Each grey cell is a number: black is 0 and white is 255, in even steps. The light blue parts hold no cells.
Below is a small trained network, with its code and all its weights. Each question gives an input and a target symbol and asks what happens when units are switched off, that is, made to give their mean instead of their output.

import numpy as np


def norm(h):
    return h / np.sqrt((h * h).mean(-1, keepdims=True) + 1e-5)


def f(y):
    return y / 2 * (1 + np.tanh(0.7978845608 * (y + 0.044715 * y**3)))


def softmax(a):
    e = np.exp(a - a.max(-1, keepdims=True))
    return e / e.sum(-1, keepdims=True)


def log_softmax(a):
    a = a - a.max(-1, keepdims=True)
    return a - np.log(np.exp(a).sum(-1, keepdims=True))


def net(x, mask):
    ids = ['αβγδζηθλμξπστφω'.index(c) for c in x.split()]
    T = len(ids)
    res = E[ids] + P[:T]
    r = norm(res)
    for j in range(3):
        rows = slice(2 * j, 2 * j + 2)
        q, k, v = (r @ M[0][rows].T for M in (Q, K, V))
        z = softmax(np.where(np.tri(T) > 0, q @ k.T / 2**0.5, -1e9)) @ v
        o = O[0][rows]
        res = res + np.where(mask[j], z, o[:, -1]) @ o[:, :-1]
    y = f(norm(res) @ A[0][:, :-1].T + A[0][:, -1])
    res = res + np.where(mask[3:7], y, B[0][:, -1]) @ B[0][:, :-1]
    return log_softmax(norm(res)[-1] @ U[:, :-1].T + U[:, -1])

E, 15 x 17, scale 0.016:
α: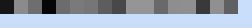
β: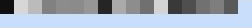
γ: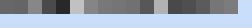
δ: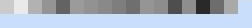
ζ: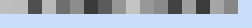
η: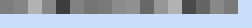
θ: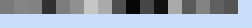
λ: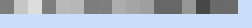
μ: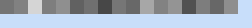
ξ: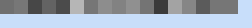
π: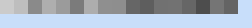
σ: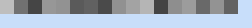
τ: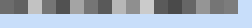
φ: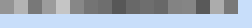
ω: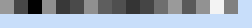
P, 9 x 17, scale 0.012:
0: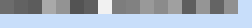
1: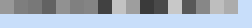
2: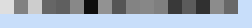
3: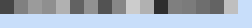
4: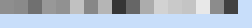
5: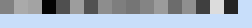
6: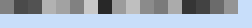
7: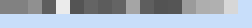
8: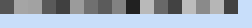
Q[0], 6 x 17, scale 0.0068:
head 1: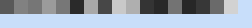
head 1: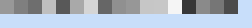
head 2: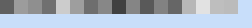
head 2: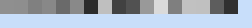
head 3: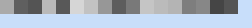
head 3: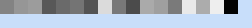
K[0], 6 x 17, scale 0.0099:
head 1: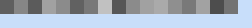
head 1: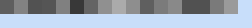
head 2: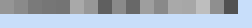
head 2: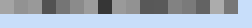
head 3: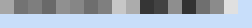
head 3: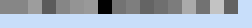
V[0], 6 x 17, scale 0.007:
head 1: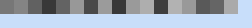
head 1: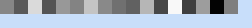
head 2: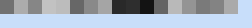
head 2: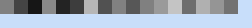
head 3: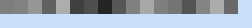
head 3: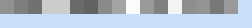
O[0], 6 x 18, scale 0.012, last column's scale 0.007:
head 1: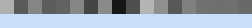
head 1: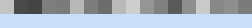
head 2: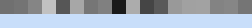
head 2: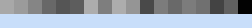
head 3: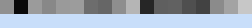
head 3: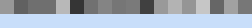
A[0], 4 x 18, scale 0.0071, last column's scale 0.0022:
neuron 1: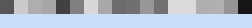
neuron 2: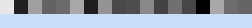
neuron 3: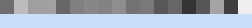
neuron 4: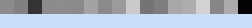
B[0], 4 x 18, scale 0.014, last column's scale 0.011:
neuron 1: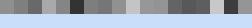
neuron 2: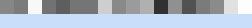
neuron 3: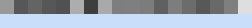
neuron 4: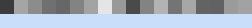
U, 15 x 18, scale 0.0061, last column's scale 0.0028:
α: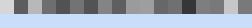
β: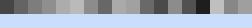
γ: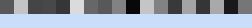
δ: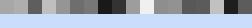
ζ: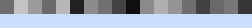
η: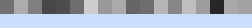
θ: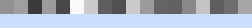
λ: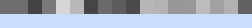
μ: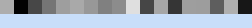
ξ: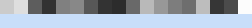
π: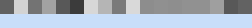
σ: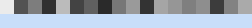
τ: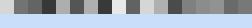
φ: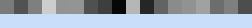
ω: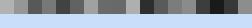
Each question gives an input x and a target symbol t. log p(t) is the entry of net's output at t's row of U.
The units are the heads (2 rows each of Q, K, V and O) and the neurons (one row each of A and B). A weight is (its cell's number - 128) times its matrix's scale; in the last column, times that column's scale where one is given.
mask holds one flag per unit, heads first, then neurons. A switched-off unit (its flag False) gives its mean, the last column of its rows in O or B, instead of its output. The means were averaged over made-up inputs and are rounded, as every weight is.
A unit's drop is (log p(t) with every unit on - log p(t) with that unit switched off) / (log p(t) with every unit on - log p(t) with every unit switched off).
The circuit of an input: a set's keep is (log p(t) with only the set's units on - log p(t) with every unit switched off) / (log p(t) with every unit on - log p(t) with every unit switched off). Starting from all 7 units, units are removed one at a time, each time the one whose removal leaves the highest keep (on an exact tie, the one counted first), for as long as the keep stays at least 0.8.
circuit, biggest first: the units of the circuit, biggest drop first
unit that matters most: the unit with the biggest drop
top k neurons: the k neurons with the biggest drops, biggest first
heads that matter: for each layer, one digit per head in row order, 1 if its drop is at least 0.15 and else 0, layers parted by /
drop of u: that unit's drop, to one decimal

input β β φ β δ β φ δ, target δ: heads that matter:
001
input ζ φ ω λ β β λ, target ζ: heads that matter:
101
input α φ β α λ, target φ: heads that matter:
011
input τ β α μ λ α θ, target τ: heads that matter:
010
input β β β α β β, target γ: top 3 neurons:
neuron 2; neuron 3; neuron 1
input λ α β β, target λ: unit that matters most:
head 2
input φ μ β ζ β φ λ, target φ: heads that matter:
010
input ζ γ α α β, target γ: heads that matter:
001
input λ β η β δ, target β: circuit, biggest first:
head 1; head 3
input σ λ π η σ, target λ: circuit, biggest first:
head 2; head 3
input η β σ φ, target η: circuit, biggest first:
neuron 4; head 3; head 2
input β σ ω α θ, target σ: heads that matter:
011
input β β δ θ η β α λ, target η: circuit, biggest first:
head 3; neuron 4; head 1; head 2
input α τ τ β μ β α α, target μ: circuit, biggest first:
head 1; neuron 2
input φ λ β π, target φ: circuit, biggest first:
head 2
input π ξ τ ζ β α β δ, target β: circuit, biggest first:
head 1; neuron 2
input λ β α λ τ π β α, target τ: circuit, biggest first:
head 2; head 1
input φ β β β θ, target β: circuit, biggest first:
head 1; head 3
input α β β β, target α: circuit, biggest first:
head 1; neuron 2
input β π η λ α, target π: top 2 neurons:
neuron 1; neuron 4
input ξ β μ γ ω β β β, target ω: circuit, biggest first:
head 2
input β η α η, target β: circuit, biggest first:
head 1; neuron 2
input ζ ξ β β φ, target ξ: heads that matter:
111
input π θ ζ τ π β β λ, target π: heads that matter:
001
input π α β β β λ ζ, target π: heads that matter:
011
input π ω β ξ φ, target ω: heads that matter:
010
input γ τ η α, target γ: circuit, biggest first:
head 3
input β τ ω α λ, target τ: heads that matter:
010
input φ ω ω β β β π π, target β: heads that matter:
100
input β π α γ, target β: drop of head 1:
1.2
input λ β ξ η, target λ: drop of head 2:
0.5
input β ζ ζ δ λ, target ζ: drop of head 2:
0.0
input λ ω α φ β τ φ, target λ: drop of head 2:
0.3
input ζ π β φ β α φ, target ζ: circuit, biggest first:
head 1
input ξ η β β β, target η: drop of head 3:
0.3
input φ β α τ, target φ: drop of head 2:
0.4
